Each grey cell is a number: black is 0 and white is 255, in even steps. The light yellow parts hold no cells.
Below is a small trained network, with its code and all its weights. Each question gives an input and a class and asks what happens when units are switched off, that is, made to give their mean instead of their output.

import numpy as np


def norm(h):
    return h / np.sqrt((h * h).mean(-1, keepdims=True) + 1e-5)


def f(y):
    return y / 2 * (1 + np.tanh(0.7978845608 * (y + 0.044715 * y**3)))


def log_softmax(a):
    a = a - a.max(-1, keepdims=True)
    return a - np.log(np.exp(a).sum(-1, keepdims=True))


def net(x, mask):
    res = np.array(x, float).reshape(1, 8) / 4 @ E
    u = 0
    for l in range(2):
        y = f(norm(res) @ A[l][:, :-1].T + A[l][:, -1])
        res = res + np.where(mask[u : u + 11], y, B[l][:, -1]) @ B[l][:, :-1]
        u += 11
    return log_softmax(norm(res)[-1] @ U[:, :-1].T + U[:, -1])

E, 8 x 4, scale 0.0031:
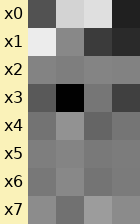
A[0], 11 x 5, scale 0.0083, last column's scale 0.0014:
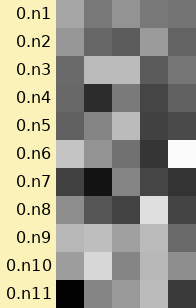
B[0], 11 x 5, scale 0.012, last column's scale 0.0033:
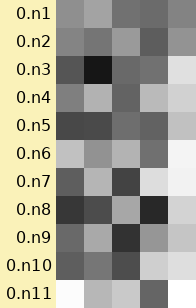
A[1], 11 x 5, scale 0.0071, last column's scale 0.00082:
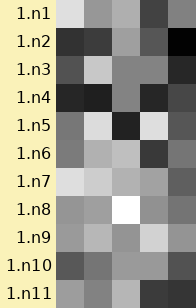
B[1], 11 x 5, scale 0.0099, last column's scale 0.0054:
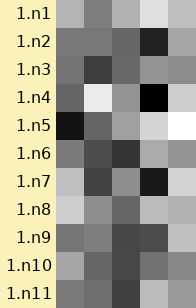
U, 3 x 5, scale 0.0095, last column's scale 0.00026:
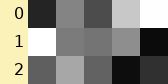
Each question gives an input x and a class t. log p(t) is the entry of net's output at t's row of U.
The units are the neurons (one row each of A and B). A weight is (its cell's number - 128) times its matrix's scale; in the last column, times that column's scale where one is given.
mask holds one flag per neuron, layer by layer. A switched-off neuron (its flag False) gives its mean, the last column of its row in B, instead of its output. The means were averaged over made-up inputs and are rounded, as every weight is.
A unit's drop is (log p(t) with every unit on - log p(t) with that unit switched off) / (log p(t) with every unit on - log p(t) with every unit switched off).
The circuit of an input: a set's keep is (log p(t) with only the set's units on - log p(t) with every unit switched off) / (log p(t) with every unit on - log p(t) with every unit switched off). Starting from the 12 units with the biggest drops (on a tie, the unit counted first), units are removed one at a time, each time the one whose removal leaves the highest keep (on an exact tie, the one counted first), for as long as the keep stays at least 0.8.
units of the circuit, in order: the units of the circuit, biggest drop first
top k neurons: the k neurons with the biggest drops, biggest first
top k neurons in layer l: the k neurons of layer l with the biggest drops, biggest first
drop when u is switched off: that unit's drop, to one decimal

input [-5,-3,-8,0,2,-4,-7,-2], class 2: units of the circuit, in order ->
0.n8
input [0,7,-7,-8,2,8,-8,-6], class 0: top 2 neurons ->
0.n10, 0.n11
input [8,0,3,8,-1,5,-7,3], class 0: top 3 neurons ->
0.n7, 0.n4, 0.n8
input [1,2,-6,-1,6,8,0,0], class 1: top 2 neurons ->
0.n6, 0.n7
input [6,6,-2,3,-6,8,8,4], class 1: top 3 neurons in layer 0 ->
0.n6, 0.n8, 0.n10
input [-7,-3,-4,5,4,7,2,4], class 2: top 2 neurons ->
0.n8, 0.n10
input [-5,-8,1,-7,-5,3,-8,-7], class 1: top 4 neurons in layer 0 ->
0.n11, 0.n7, 0.n4, 0.n5
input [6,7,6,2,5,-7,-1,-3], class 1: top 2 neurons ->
0.n6, 0.n8
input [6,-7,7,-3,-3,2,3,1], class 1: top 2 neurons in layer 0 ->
0.n11, 0.n8
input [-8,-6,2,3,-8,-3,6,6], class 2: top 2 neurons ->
0.n8, 0.n6
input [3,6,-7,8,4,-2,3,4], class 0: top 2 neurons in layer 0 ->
0.n7, 0.n11
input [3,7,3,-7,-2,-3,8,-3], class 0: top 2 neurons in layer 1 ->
1.n5, 1.n4
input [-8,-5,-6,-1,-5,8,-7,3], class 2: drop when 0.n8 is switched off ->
0.9
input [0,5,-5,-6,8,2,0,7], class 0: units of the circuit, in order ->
1.n5
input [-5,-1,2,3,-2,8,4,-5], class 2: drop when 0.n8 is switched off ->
1.3
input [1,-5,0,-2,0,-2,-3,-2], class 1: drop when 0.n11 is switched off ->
1.2
